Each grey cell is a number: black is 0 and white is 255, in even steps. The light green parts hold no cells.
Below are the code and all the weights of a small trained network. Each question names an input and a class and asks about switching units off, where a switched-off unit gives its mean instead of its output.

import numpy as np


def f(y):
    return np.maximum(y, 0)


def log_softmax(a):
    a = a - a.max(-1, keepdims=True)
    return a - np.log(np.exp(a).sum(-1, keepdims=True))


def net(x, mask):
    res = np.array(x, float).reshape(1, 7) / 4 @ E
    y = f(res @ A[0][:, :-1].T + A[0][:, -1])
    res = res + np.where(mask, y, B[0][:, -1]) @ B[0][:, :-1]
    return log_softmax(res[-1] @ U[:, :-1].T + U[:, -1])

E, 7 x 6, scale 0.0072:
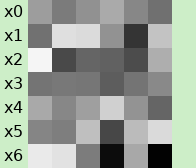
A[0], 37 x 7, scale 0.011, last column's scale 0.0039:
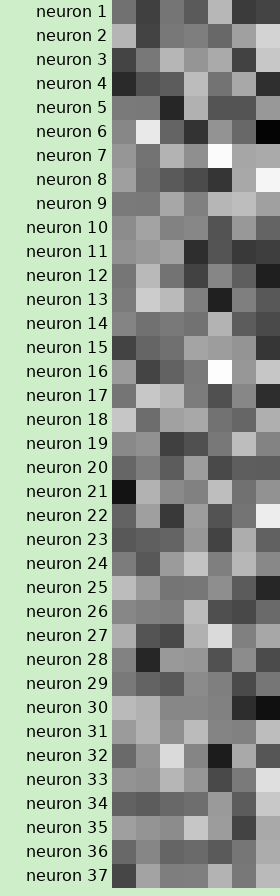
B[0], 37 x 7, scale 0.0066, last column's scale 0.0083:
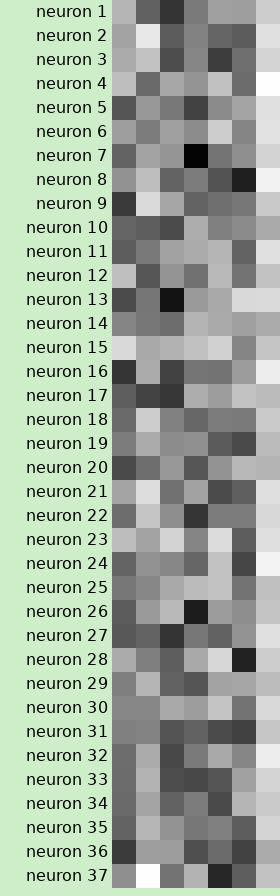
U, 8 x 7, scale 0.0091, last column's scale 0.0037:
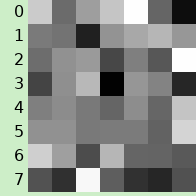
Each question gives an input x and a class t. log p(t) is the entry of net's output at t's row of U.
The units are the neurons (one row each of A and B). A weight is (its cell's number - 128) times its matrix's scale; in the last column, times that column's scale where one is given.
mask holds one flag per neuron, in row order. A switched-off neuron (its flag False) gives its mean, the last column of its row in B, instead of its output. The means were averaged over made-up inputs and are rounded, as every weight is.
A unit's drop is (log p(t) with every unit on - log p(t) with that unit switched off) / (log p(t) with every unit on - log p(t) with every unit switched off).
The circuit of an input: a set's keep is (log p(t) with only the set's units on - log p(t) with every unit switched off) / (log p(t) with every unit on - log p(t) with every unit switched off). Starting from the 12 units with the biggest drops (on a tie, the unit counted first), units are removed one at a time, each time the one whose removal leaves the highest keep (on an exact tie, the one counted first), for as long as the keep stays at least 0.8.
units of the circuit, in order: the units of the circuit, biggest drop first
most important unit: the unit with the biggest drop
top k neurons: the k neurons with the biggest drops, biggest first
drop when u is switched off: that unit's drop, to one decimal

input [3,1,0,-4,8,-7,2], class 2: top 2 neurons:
[neuron 7; neuron 31]
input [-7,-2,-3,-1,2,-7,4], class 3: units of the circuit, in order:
[neuron 5; neuron 26; neuron 22]
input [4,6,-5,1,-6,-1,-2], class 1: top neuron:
[neuron 13]
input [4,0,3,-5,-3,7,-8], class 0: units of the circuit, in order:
[neuron 4; neuron 23]
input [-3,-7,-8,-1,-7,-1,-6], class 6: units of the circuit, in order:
[neuron 21; neuron 37; neuron 15]
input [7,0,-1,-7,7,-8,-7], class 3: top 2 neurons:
[neuron 26; neuron 5]
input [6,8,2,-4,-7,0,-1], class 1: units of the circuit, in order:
[neuron 13; neuron 17]
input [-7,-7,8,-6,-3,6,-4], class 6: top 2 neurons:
[neuron 2; neuron 8]
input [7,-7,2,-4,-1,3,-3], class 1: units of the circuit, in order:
[neuron 27; neuron 16]
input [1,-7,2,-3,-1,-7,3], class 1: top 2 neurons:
[neuron 1; neuron 27]
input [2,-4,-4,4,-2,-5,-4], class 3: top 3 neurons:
[neuron 5; neuron 22; neuron 20]
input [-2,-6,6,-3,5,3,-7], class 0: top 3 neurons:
[neuron 28; neuron 4; neuron 23]
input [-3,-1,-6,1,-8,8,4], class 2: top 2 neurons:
[neuron 21; neuron 37]
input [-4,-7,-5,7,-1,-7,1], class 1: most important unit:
neuron 1
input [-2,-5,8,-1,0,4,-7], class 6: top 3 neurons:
[neuron 2; neuron 8; neuron 16]
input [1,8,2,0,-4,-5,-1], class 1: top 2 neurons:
[neuron 13; neuron 17]
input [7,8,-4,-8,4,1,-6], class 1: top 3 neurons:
[neuron 13; neuron 17; neuron 32]
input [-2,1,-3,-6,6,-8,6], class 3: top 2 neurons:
[neuron 26; neuron 5]
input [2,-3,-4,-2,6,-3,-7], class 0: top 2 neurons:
[neuron 4; neuron 15]
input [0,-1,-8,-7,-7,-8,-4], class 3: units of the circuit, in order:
[neuron 22]
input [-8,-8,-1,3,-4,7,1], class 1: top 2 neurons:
[neuron 1; neuron 16]
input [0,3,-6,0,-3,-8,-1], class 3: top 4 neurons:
[neuron 26; neuron 22; neuron 20; neuron 5]
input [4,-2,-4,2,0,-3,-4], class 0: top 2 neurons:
[neuron 4; neuron 15]
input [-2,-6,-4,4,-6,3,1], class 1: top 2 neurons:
[neuron 1; neuron 16]
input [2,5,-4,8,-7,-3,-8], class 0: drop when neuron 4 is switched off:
0.2
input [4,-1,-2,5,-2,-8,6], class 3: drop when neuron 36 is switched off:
0.1
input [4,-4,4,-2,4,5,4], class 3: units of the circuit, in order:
[neuron 7]
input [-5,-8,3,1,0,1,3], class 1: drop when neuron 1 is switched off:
0.1
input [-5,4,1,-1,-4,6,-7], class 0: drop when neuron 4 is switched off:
0.2
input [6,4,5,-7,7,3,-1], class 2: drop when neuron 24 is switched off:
0.1
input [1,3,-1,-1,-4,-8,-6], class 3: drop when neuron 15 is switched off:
-0.1
